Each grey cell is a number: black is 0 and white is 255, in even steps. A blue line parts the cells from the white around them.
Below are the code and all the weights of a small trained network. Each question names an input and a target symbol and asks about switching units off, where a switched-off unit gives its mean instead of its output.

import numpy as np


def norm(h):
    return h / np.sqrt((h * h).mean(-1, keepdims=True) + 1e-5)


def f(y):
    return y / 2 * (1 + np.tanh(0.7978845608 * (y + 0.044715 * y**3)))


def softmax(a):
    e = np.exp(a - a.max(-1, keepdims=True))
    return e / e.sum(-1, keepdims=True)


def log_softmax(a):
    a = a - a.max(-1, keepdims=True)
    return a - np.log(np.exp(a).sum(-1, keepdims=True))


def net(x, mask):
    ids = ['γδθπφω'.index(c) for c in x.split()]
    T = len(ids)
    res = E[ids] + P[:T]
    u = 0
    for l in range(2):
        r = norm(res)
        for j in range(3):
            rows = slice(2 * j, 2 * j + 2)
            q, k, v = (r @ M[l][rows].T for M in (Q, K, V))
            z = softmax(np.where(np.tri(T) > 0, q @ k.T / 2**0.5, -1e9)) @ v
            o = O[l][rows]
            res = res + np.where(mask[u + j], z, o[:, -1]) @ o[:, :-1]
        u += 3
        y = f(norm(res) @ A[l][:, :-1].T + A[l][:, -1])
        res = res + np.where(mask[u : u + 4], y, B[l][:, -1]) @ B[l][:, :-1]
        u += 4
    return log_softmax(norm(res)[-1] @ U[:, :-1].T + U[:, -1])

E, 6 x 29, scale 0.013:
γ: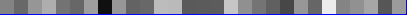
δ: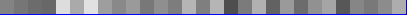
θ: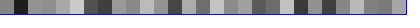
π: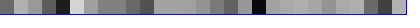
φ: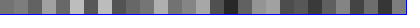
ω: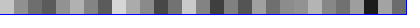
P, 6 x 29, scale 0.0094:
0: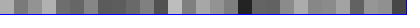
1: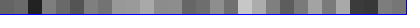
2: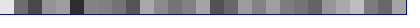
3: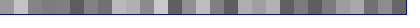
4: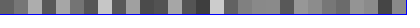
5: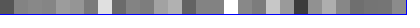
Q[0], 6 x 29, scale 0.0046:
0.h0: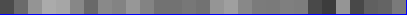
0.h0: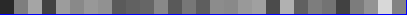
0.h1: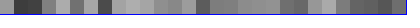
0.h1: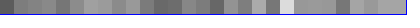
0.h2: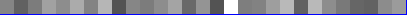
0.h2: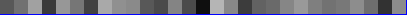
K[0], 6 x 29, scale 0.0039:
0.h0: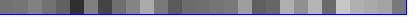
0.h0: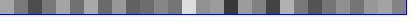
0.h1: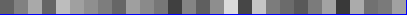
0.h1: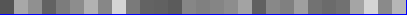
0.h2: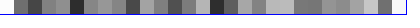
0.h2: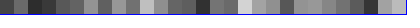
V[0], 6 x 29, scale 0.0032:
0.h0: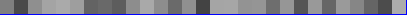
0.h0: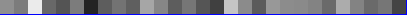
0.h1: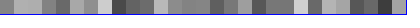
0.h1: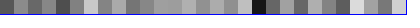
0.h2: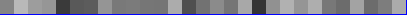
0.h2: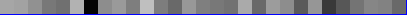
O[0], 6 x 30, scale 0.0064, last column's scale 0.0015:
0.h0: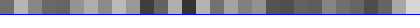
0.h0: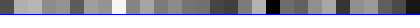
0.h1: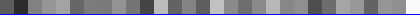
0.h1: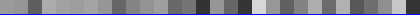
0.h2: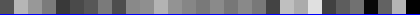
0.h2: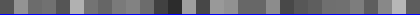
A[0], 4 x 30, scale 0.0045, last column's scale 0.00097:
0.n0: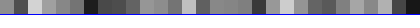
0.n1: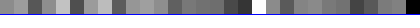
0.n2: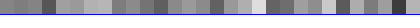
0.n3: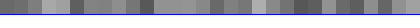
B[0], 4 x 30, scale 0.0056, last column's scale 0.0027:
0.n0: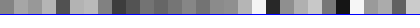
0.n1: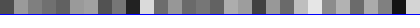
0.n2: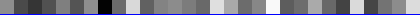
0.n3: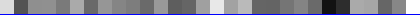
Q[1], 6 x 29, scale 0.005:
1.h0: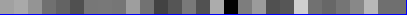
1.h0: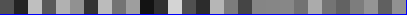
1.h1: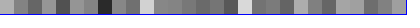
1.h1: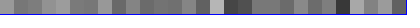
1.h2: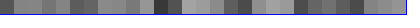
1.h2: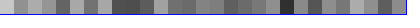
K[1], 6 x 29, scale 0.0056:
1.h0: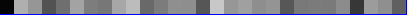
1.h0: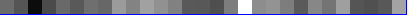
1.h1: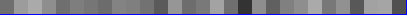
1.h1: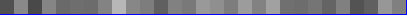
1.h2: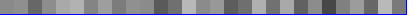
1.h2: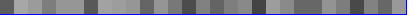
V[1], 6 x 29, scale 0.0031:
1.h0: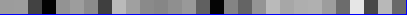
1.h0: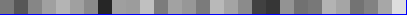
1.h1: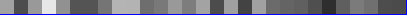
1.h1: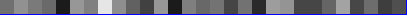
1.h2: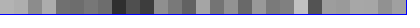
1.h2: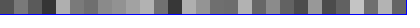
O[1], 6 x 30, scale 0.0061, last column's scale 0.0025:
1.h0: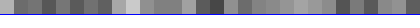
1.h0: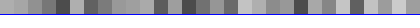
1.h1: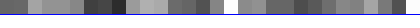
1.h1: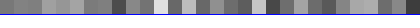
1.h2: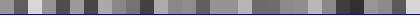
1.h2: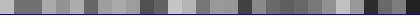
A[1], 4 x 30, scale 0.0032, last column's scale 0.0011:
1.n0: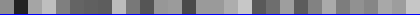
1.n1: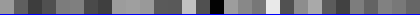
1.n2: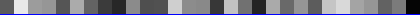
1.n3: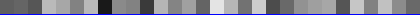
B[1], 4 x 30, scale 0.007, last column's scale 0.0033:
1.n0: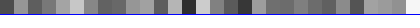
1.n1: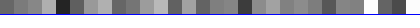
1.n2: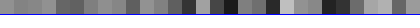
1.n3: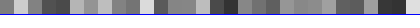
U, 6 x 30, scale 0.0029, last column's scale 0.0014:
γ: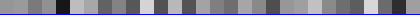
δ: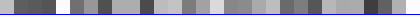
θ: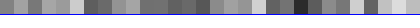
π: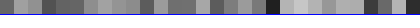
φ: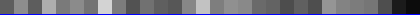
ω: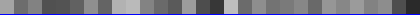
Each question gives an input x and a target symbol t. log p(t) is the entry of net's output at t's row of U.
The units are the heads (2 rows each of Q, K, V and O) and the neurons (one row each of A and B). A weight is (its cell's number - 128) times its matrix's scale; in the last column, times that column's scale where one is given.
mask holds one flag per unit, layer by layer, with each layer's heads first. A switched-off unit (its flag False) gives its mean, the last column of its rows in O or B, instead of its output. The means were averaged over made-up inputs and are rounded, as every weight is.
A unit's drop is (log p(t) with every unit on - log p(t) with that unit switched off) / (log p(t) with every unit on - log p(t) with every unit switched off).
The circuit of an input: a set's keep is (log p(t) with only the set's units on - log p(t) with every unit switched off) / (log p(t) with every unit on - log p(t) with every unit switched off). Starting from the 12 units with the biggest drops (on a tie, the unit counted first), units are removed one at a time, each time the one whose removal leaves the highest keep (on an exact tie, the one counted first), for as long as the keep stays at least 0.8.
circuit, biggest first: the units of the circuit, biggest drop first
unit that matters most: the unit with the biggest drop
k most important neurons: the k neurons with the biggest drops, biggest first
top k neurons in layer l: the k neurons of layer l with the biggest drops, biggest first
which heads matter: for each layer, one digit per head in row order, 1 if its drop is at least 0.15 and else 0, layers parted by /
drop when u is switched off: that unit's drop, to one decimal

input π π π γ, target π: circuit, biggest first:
(0.h2)
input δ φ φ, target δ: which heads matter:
010 / 000
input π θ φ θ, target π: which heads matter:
001 / 010
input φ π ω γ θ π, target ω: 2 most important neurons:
(1.n1, 0.n3)
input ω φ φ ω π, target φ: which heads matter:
011 / 100
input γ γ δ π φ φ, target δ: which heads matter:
011 / 000
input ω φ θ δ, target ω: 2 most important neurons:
(1.n1, 0.n1)
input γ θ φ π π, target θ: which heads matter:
011 / 100
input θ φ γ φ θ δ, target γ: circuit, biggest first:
(0.n1, 0.h1)
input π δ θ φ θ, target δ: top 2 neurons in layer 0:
(0.n0, 0.n1)
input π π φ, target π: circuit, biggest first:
(0.h2, 1.h1)
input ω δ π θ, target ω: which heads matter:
110 / 100
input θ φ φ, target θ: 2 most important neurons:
(1.n3, 1.n1)
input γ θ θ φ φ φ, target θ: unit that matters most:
1.h0
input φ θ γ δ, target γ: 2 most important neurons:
(0.n1, 1.n3)
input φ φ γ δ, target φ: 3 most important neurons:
(1.n3, 0.n0, 0.n1)
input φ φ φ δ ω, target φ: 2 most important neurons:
(1.n3, 1.n1)
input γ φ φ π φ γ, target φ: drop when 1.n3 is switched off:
0.3
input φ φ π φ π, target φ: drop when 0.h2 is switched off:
0.1
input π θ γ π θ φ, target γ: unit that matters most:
0.n1
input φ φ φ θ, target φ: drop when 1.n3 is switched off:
0.4
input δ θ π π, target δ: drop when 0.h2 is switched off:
0.1
